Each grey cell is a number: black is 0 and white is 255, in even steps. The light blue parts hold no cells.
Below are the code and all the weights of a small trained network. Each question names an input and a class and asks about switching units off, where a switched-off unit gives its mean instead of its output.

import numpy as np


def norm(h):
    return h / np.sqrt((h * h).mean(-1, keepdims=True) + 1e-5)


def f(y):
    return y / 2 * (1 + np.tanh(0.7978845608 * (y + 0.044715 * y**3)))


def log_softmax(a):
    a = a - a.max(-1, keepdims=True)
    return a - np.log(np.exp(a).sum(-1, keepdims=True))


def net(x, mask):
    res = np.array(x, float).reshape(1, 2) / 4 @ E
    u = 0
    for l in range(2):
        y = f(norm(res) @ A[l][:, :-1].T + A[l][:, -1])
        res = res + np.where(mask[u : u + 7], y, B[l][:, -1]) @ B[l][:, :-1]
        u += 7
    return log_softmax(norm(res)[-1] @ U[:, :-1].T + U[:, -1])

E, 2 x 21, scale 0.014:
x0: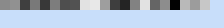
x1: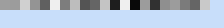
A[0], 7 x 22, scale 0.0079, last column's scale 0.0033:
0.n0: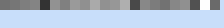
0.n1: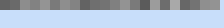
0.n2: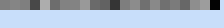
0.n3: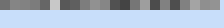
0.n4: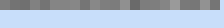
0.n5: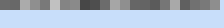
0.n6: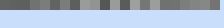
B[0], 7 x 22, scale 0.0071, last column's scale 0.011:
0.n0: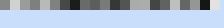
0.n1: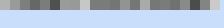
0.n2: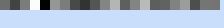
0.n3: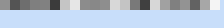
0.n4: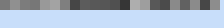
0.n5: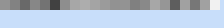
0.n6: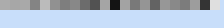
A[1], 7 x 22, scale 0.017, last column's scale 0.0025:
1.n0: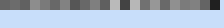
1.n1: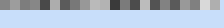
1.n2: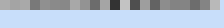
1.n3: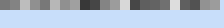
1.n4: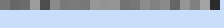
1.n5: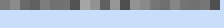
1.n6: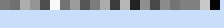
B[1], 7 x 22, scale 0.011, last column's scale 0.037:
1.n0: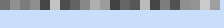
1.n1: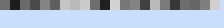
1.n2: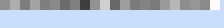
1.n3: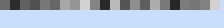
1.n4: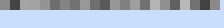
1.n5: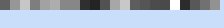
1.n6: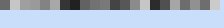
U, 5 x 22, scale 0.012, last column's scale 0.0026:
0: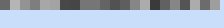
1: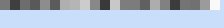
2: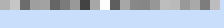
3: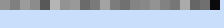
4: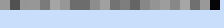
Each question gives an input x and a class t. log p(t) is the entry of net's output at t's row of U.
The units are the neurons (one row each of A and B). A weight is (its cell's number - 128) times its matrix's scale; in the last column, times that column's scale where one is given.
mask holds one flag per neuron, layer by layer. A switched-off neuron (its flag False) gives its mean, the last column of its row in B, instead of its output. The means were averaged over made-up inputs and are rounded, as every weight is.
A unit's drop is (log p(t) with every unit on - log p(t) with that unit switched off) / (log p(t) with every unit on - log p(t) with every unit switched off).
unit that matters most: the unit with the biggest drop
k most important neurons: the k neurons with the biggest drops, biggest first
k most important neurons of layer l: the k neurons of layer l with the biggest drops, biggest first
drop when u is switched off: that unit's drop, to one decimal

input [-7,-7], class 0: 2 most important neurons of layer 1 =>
1.n1; 1.n3
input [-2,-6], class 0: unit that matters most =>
1.n1
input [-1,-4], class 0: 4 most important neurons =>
1.n1; 1.n3; 1.n2; 0.n3
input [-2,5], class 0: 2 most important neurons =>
1.n6; 1.n2
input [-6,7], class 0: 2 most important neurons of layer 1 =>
1.n6; 1.n1
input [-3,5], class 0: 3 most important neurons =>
1.n6; 1.n2; 1.n3
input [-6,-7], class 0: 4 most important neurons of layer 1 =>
1.n1; 1.n3; 1.n2; 1.n0
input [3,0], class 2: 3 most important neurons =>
0.n3; 1.n1; 1.n3
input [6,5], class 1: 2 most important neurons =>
1.n1; 0.n6
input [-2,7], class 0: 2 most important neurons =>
1.n6; 1.n2
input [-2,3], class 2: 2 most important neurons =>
1.n2; 0.n5
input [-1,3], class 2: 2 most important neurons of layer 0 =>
0.n5; 0.n0
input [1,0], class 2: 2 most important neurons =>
1.n1; 1.n3
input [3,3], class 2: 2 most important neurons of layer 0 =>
0.n0; 0.n3
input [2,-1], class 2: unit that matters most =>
0.n6
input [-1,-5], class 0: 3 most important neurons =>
1.n1; 1.n2; 1.n3
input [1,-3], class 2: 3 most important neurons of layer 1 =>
1.n1; 1.n3; 1.n6
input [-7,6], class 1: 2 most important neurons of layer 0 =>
0.n6; 0.n5
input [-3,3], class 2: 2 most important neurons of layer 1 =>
1.n2; 1.n1
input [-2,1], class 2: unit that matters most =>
0.n5
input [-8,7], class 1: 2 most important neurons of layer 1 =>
1.n3; 1.n0
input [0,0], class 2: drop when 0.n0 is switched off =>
0.1
